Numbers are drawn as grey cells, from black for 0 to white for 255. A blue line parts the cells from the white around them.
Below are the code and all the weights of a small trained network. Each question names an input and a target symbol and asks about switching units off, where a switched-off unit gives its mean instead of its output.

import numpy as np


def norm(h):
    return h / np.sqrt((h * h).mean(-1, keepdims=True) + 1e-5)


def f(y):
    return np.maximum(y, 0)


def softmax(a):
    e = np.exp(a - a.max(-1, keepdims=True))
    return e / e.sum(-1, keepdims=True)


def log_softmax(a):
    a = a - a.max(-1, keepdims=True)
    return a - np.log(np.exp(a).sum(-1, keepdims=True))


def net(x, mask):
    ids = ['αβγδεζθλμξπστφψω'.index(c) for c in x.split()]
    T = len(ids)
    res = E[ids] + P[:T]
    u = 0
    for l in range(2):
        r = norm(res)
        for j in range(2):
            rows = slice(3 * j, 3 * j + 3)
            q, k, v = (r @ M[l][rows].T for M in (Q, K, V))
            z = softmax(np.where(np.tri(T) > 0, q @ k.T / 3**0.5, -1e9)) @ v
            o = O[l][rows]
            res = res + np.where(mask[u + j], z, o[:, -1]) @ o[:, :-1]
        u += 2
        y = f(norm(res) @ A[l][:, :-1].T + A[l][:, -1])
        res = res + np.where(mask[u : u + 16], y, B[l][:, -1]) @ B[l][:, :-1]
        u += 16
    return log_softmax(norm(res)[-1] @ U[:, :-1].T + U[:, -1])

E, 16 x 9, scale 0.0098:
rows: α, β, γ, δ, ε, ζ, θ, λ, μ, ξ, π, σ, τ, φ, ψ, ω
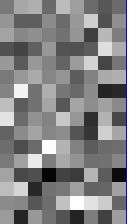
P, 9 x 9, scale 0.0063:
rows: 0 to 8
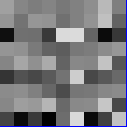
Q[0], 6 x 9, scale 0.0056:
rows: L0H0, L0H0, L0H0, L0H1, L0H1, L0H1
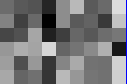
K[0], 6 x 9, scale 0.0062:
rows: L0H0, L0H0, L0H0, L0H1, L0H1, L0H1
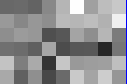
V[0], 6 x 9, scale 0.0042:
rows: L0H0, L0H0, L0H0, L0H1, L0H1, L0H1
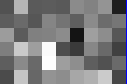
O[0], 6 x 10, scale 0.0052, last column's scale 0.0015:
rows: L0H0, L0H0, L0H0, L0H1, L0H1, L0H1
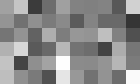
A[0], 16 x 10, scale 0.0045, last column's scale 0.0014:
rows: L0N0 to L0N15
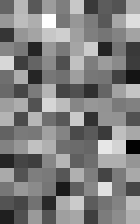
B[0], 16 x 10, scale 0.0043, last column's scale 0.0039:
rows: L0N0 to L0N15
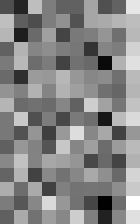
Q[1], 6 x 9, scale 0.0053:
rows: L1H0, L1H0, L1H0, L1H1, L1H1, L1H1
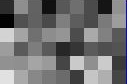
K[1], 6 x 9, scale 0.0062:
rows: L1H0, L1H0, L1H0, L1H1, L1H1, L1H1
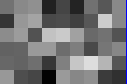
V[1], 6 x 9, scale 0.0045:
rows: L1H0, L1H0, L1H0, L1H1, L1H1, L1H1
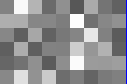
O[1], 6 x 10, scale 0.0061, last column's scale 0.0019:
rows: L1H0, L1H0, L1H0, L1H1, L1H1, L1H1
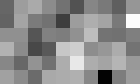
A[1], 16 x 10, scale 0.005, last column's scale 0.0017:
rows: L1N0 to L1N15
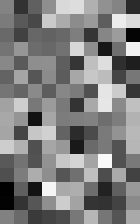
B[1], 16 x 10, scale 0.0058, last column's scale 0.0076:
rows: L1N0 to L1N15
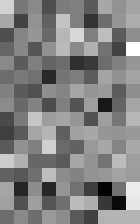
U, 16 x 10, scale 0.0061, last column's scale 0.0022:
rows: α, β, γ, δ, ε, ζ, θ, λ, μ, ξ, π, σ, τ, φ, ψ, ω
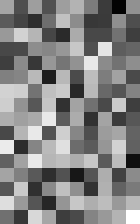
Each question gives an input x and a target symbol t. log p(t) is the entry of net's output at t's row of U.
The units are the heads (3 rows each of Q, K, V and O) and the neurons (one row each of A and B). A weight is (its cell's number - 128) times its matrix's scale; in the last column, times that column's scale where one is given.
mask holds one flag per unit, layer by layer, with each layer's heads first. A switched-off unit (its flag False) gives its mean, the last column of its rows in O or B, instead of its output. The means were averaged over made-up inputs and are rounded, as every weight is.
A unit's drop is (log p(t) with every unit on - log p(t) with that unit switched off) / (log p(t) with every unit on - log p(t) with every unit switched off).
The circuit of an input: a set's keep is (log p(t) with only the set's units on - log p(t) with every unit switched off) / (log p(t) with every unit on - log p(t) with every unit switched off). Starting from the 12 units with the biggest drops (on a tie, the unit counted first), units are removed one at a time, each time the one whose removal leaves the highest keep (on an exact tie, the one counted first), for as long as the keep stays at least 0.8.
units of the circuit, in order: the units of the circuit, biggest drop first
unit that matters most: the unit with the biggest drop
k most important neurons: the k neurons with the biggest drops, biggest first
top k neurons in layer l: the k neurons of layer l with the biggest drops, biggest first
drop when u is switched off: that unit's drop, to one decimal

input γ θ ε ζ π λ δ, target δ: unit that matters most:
L0N14
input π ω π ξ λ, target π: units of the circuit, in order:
L0H1, L1N14
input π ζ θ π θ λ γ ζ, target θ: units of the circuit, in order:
L0H0, L1N13
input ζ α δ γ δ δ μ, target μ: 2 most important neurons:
L1N13, L1N14
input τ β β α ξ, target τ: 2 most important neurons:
L1N7, L0N14
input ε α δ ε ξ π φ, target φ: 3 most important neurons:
L0N14, L1N13, L1N14
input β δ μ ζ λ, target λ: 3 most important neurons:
L0N4, L1N13, L1N14
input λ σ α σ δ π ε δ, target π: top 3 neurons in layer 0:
L0N14, L0N10, L0N0
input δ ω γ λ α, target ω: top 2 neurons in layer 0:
L0N1, L0N14
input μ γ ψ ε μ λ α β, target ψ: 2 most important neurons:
L0N14, L0N8
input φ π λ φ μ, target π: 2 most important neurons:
L1N14, L1N3
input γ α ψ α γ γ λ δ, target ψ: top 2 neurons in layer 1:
L1N11, L1N13
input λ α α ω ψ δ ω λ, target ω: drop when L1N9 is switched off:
0.0
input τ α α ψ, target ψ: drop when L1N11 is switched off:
0.1
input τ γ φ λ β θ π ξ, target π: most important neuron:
L1N3
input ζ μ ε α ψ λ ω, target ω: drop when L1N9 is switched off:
0.2
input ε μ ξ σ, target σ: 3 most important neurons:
L1N13, L1N14, L1N12
